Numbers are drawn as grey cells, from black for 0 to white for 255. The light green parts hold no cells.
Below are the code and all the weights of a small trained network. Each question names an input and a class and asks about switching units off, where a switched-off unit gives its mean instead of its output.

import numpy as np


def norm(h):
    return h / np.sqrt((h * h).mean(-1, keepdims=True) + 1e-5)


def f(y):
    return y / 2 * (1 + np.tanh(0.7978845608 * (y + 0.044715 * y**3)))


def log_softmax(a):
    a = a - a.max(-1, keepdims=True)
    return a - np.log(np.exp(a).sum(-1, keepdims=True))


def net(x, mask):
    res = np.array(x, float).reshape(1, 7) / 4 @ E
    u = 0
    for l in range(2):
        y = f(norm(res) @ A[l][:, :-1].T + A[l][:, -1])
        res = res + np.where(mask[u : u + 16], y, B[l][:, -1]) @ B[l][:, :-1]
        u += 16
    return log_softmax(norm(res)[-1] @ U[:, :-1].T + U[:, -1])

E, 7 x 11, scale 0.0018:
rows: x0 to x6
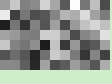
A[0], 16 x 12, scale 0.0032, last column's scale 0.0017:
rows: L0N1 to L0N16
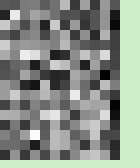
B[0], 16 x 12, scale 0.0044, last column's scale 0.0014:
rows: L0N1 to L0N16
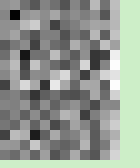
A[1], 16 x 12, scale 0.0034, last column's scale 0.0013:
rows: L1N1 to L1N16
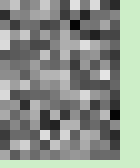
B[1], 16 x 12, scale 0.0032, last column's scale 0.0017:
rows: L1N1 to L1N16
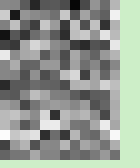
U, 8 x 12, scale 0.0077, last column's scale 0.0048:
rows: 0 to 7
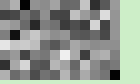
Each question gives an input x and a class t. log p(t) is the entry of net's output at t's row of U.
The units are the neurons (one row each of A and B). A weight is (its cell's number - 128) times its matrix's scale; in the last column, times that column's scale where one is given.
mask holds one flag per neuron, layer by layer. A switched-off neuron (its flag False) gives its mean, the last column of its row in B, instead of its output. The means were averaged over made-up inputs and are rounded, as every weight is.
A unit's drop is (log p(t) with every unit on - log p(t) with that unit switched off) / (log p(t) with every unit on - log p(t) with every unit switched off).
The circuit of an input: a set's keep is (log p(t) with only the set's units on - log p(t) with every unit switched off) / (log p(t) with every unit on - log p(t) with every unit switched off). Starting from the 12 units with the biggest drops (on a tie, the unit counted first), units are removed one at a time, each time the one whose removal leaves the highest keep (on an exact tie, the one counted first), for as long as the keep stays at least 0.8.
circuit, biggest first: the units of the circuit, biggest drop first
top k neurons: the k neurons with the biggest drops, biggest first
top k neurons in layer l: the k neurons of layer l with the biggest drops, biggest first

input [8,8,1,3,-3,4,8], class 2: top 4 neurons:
L1N1, L0N10, L0N2, L1N2
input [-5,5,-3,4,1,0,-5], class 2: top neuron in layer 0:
L0N9
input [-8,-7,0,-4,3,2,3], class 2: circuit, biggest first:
L1N3, L0N4
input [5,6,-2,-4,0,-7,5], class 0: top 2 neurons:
L0N6, L0N2
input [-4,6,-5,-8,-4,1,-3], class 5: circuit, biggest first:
L0N8, L1N13
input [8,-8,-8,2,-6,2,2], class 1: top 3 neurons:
L1N4, L1N9, L0N4
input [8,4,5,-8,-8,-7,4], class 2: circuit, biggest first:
L1N1, L0N10
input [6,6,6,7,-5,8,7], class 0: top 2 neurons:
L0N7, L0N15
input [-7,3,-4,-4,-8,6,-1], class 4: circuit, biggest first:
L1N14, L1N6
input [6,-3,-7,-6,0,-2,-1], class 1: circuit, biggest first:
L1N4, L1N9
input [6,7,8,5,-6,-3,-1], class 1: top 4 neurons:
L0N13, L0N16, L1N2, L0N2
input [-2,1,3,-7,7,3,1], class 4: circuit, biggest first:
L0N3, L1N12
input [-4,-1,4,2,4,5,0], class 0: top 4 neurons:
L0N7, L1N14, L1N11, L0N15
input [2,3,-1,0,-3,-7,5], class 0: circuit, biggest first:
L0N6
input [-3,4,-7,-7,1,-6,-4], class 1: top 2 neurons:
L1N4, L0N7
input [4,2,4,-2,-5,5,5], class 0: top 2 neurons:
L0N7, L0N15
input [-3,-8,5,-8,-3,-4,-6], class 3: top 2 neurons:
L0N2, L1N2
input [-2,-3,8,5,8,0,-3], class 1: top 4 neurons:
L0N13, L0N16, L1N14, L0N9
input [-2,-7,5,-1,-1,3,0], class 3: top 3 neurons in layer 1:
L1N2, L1N4, L1N9
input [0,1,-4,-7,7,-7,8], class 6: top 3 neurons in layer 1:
L1N15, L1N14, L1N6
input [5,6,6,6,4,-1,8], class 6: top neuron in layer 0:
L0N9
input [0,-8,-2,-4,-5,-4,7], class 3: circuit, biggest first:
L0N2, L1N2
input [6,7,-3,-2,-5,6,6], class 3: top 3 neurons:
L1N5, L0N6, L1N10
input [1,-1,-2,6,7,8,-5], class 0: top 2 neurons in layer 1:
L1N14, L1N11
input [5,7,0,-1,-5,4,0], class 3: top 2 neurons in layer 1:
L1N5, L1N10
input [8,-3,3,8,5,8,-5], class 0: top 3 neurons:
L0N7, L0N15, L0N8
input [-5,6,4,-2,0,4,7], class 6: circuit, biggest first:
L0N9
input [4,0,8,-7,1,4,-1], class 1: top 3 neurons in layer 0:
L0N13, L0N16, L0N6
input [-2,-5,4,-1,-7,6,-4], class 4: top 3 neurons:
L1N14, L0N6, L1N6
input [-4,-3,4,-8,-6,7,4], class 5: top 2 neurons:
L0N8, L1N13
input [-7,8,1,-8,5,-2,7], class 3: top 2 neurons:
L1N5, L1N10
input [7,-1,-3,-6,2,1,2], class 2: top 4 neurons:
L1N1, L0N10, L0N12, L0N6
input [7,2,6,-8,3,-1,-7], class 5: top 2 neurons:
L0N8, L1N13
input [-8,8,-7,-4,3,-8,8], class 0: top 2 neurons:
L0N6, L0N2
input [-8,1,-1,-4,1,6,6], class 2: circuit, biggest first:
L1N3
